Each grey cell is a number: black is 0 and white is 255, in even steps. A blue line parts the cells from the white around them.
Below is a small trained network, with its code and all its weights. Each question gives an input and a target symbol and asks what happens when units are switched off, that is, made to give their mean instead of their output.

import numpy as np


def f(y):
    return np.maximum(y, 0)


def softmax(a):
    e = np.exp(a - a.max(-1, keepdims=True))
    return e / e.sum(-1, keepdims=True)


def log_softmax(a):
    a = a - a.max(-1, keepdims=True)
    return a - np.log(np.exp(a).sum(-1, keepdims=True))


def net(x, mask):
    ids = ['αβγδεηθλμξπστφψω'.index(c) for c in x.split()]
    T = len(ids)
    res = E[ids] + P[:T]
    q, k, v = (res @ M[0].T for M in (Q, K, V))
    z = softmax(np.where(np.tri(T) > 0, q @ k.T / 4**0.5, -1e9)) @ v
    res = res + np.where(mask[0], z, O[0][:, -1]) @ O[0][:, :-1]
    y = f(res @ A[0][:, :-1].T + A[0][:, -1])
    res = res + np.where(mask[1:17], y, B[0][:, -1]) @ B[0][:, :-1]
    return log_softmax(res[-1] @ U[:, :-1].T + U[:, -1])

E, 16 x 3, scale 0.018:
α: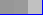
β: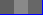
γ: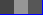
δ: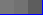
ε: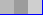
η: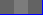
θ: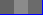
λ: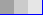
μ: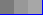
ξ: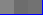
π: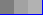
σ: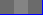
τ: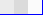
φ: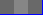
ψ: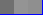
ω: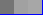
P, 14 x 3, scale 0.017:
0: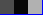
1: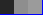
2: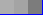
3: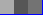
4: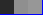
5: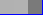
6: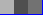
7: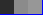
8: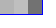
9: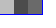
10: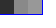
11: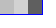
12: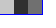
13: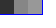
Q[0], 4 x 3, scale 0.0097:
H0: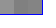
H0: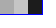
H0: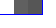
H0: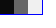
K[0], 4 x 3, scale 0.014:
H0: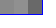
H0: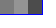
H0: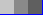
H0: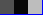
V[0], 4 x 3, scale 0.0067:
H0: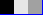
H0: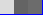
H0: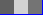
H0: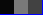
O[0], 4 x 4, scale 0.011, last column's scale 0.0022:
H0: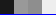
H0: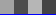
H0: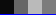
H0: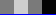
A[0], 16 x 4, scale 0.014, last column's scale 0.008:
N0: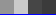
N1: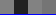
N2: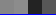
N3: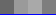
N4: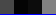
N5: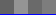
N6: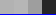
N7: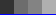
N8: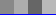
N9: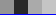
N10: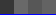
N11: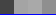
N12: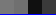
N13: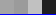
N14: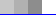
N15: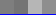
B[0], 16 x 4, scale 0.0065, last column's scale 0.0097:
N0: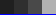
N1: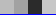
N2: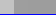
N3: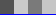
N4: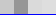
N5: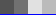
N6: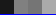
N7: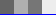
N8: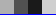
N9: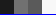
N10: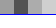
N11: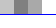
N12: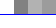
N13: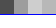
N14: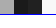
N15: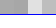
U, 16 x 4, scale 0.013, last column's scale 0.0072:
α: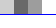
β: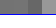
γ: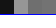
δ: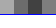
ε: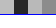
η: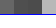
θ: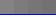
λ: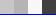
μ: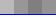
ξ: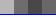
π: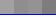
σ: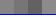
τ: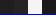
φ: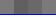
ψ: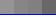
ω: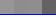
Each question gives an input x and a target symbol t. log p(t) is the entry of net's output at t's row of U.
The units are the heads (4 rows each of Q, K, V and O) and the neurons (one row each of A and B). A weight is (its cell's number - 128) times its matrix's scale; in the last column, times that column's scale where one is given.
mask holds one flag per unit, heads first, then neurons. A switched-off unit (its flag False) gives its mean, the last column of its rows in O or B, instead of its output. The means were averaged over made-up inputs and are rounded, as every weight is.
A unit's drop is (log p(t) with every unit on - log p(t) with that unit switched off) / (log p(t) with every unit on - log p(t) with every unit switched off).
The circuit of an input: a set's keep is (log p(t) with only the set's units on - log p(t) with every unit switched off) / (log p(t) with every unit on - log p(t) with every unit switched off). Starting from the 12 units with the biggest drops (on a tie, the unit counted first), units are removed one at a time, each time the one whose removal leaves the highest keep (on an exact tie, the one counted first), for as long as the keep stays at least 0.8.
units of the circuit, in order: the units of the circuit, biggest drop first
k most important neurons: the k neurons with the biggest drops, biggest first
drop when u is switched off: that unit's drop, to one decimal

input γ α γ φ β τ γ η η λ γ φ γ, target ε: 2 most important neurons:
[N4 N3]
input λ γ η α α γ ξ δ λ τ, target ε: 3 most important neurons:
[N14 N1 N15]
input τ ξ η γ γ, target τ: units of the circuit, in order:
[N10]
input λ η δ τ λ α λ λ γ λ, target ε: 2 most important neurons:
[N14 N15]
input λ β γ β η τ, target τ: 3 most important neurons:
[N9 N13 N6]
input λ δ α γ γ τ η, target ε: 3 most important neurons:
[N4 N1 N3]
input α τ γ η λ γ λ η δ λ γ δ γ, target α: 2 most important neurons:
[N4 N1]
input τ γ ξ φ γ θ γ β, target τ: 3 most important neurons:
[N10 N5 N1]
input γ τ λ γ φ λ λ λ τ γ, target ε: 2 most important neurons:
[N4 N1]
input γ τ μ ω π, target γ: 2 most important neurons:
[N0 N3]
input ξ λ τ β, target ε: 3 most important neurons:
[N4 N1 N3]
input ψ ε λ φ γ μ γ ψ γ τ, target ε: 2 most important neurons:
[N14 N15]
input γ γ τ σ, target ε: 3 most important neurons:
[N4 N1 N3]
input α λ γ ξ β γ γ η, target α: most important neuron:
[N9]
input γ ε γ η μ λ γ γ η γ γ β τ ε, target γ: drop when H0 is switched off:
1.1
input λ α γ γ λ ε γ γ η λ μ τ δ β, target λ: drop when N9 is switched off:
0.2
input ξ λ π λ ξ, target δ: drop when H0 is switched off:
1.7
